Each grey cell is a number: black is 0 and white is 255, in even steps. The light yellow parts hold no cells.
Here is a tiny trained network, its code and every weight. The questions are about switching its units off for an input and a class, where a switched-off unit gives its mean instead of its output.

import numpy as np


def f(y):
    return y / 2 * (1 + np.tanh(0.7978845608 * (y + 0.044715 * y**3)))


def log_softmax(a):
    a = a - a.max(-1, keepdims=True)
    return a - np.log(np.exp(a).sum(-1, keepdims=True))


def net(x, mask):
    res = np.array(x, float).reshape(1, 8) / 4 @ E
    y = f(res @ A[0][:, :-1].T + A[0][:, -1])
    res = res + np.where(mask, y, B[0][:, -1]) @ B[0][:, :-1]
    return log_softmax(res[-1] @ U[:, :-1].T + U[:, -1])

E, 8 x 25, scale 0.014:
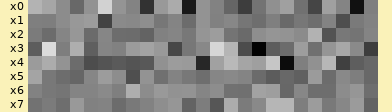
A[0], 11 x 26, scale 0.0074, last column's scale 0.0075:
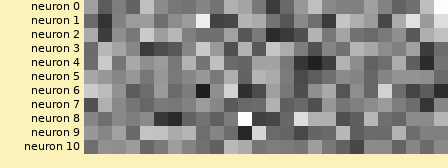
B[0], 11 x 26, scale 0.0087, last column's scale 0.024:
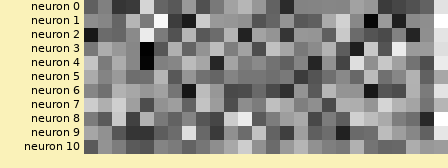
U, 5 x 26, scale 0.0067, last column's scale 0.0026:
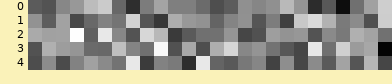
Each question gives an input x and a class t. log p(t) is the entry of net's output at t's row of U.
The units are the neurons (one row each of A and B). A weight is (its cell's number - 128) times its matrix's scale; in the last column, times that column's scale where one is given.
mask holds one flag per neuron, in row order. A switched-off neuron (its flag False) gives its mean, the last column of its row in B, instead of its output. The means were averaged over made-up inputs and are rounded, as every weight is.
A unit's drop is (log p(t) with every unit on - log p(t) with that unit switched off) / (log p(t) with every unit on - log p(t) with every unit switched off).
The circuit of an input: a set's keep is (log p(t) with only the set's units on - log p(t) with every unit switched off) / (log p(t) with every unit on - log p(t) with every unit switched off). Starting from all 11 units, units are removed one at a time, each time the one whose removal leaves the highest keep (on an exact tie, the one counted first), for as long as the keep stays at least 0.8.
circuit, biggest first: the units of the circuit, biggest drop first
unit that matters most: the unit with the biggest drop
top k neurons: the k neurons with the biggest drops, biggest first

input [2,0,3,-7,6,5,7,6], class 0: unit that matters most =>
neuron 6
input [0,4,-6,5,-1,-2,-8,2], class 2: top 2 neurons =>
(neuron 8; neuron 0)
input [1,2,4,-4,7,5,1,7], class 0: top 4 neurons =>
(neuron 6; neuron 4; neuron 9; neuron 3)
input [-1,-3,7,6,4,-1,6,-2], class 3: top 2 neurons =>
(neuron 3; neuron 1)
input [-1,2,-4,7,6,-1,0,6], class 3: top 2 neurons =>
(neuron 3; neuron 1)
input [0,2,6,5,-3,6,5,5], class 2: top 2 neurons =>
(neuron 8; neuron 0)
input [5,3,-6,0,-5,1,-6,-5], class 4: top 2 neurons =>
(neuron 2; neuron 8)
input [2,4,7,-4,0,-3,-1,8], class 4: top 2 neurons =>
(neuron 1; neuron 6)
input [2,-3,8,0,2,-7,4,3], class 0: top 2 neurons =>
(neuron 3; neuron 4)
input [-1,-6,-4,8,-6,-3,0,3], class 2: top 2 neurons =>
(neuron 1; neuron 8)
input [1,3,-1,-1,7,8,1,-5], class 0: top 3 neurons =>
(neuron 6; neuron 4; neuron 9)
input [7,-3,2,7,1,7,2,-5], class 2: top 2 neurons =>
(neuron 6; neuron 8)
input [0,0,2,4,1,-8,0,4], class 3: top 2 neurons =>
(neuron 1; neuron 6)
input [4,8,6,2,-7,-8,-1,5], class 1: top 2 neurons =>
(neuron 4; neuron 9)
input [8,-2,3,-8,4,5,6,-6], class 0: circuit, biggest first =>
(neuron 6)
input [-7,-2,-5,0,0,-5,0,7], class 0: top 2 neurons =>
(neuron 1; neuron 4)
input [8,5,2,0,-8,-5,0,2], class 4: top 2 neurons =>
(neuron 2; neuron 8)
